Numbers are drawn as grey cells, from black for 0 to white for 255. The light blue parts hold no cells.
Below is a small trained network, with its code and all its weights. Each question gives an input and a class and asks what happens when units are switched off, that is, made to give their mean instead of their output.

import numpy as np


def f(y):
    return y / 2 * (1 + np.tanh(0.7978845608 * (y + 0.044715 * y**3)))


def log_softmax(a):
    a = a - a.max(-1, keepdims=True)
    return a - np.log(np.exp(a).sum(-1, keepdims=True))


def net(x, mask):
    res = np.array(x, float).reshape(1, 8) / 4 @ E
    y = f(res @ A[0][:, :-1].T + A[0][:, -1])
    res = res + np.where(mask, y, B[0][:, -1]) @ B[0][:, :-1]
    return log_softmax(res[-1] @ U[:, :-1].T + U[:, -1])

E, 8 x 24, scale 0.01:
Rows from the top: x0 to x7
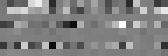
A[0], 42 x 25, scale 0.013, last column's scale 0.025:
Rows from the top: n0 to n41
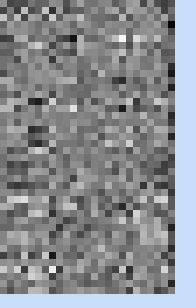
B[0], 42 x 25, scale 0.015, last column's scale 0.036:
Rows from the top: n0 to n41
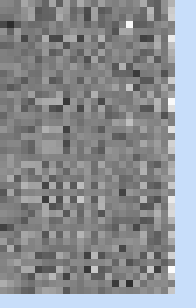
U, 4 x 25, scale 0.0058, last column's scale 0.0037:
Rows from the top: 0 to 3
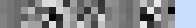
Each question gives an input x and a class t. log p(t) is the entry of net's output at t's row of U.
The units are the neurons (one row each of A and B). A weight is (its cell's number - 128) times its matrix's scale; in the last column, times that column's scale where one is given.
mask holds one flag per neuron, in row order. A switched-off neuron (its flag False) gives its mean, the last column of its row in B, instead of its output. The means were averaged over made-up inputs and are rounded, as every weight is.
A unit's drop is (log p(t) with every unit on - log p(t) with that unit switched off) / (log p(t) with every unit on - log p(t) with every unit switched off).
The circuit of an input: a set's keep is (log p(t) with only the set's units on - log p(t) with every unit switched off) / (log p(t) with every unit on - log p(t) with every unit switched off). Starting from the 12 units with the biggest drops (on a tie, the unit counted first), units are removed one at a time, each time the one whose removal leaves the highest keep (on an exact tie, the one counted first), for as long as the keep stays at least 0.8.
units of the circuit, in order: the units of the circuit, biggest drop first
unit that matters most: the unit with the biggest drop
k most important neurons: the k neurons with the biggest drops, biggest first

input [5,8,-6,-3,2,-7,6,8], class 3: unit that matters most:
n28
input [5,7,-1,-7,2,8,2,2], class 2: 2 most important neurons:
(n15 n29)
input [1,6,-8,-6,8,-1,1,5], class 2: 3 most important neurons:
(n15 n29 n11)
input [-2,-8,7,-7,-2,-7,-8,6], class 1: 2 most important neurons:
(n38 n2)
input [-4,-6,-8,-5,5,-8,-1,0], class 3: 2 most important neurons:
(n26 n5)
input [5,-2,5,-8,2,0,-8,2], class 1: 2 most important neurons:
(n38 n2)
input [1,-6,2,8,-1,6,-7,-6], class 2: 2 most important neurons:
(n5 n7)
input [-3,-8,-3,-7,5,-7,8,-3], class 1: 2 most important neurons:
(n36 n1)
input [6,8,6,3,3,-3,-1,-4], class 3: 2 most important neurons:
(n28 n33)
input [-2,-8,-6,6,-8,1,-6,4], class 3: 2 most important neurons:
(n26 n0)
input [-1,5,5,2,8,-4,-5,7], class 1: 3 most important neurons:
(n38 n26 n2)
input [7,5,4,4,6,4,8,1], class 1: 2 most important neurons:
(n36 n1)
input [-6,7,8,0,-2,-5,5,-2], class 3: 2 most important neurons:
(n28 n33)
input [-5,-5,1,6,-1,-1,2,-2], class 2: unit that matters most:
n5
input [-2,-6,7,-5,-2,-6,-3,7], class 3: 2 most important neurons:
(n26 n5)
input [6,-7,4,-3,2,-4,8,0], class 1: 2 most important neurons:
(n36 n1)
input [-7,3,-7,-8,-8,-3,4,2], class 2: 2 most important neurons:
(n15 n29)
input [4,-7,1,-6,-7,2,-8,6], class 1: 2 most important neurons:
(n38 n2)
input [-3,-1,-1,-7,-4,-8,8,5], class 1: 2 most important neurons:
(n36 n1)
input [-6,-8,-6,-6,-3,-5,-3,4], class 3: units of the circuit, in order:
(n26)
